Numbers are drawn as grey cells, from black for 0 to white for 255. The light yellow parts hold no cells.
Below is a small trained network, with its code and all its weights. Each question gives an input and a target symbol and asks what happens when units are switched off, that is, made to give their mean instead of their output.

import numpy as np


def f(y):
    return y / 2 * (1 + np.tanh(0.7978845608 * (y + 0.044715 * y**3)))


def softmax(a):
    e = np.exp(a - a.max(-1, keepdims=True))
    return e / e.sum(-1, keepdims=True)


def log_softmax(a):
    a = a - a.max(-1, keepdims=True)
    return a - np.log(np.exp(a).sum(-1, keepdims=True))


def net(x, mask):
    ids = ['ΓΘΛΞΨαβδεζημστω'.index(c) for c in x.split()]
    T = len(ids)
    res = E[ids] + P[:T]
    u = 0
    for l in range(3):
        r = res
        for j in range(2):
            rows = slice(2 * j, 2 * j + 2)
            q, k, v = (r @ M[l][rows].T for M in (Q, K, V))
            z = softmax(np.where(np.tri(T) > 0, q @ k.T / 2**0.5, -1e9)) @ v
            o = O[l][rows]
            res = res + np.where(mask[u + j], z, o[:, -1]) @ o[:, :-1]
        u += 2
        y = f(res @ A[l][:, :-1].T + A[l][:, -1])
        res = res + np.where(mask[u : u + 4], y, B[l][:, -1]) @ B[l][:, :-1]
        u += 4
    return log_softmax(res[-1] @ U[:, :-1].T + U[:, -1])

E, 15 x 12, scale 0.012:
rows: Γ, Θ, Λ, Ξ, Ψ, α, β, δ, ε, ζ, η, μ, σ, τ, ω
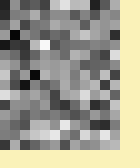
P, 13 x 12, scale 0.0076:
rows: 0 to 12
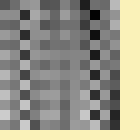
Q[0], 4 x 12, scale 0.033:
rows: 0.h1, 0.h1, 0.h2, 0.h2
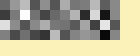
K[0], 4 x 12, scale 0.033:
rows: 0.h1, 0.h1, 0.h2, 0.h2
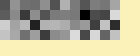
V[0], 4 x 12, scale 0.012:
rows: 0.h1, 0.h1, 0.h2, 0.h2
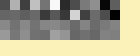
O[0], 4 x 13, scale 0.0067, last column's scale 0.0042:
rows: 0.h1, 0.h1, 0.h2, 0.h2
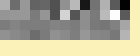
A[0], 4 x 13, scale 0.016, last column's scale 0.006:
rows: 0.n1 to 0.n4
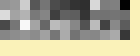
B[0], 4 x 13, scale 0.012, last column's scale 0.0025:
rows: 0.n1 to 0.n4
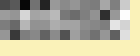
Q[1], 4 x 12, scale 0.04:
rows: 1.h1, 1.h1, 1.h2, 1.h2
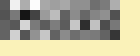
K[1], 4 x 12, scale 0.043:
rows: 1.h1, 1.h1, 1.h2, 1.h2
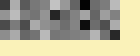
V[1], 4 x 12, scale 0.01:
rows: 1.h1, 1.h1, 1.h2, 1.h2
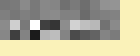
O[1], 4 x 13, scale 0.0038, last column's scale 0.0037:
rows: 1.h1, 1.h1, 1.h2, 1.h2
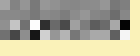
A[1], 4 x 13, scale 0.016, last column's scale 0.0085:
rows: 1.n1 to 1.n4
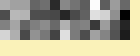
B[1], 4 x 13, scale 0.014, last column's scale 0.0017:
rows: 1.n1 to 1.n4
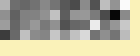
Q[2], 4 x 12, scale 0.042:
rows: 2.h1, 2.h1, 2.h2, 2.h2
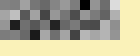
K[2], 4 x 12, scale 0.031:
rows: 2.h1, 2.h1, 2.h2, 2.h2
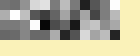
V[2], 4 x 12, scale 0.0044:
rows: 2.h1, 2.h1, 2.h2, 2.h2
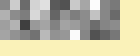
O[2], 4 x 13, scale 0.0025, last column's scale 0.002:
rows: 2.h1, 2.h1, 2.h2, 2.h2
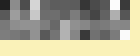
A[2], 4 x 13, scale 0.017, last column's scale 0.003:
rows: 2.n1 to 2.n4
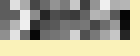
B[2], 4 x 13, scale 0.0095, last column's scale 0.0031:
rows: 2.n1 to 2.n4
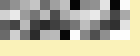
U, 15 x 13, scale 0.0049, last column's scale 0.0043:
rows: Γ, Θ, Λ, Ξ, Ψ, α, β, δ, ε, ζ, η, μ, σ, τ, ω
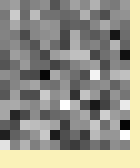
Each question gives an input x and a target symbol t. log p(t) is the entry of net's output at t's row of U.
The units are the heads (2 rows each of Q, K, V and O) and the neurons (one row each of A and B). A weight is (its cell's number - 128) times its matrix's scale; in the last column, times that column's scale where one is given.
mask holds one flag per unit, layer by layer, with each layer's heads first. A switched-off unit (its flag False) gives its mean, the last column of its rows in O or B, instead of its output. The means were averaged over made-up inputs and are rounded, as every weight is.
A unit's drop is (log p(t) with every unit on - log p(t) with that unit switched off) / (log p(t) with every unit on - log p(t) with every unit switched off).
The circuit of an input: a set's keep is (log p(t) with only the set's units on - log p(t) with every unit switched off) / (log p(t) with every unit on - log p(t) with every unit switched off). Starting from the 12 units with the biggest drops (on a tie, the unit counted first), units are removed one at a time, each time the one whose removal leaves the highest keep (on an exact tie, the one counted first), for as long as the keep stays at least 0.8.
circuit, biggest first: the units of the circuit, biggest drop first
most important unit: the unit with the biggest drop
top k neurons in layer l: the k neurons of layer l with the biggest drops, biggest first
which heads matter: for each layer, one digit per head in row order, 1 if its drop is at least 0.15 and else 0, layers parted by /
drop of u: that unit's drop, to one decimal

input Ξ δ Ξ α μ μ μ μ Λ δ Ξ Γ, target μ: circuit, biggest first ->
[0.h1 0.n4]
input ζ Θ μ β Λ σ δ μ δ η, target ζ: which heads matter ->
10 / 01 / 00
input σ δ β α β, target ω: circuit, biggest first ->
[0.h1 0.n2 1.n1 0.n1]
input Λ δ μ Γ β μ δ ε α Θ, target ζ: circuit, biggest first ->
[0.h1 1.h2]
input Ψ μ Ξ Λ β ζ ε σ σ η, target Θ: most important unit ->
1.h2
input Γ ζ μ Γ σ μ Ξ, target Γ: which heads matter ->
00 / 00 / 00
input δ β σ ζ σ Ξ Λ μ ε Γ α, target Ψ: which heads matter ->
10 / 00 / 00
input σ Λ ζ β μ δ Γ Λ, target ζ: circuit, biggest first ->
[0.h1 1.h2]
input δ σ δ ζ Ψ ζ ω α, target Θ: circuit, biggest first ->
[1.h2 0.h1]
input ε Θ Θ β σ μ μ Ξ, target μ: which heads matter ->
10 / 00 / 00
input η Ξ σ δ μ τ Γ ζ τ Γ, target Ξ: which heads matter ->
10 / 00 / 00
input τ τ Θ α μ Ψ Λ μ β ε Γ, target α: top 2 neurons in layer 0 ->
[0.n3 0.n4]
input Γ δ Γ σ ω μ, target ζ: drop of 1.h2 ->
0.3
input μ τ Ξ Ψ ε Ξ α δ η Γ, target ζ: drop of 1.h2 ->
0.3
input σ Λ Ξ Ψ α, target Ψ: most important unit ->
2.n4
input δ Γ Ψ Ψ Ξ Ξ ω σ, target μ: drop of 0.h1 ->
1.2
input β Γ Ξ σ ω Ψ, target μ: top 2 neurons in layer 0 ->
[0.n4 0.n2]
